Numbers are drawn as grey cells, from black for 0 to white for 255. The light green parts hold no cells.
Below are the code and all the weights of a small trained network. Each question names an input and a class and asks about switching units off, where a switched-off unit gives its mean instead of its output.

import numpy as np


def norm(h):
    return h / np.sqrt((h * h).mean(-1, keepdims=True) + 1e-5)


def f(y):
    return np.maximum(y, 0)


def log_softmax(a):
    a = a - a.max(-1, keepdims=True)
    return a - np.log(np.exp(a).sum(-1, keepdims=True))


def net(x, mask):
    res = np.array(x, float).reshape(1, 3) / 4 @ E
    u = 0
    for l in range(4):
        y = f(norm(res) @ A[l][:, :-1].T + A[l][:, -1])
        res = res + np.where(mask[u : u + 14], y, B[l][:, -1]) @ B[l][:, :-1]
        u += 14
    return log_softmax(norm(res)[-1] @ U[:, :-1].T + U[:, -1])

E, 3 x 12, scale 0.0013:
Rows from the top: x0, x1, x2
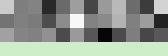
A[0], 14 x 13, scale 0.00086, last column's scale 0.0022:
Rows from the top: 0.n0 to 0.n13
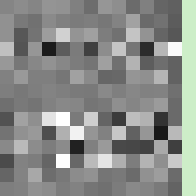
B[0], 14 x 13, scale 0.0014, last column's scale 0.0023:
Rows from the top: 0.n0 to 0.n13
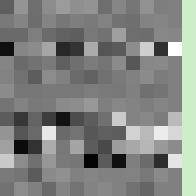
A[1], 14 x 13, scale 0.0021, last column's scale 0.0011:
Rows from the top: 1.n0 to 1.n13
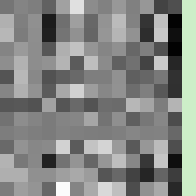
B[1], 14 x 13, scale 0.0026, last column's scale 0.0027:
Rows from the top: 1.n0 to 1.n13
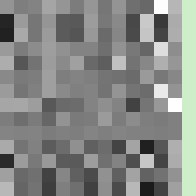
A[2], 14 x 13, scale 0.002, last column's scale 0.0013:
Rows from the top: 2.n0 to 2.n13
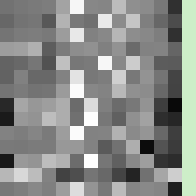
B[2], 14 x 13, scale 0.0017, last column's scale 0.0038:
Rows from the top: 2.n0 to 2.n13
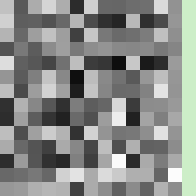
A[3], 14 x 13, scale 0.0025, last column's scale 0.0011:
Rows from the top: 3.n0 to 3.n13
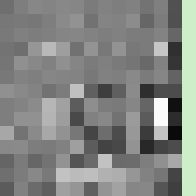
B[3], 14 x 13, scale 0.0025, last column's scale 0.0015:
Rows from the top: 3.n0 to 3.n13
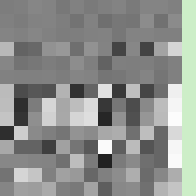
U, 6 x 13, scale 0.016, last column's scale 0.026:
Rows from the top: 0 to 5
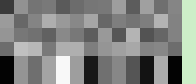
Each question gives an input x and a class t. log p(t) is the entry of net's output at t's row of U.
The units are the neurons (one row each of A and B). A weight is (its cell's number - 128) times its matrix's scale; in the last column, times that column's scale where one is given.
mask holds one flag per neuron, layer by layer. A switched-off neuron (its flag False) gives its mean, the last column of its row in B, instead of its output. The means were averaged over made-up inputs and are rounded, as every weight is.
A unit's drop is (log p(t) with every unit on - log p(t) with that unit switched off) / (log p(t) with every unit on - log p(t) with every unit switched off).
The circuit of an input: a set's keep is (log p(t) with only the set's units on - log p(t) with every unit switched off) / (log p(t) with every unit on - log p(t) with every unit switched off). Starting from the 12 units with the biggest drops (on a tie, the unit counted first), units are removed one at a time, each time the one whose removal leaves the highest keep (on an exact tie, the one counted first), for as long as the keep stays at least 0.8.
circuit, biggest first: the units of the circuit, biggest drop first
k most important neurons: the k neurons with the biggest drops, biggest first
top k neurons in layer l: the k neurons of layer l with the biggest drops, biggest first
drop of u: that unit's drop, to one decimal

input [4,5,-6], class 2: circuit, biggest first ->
[1.n13]
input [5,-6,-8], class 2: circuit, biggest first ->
[1.n13, 1.n10]
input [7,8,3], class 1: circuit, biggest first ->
[2.n5, 2.n6, 2.n9]
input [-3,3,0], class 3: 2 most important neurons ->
[1.n7, 0.n3]
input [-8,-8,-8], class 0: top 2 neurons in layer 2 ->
[2.n11, 2.n8]
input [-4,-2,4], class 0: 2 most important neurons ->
[0.n11, 1.n10]
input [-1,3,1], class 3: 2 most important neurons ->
[1.n7, 0.n9]
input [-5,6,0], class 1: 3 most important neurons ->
[0.n3, 1.n0, 1.n2]
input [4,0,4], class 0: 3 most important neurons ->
[0.n11, 1.n10, 2.n4]
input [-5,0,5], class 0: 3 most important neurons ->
[0.n11, 1.n10, 1.n13]
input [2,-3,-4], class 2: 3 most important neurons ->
[0.n9, 1.n0, 1.n10]
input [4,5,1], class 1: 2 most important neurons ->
[0.n3, 0.n8]
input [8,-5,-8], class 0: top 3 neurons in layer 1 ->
[1.n2, 1.n11, 1.n1]
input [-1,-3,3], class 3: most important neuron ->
[2.n12]
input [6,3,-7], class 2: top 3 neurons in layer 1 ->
[1.n13, 1.n10, 1.n7]
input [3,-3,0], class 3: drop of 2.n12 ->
1.1
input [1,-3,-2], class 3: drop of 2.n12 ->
1.0
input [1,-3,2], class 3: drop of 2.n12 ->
0.9
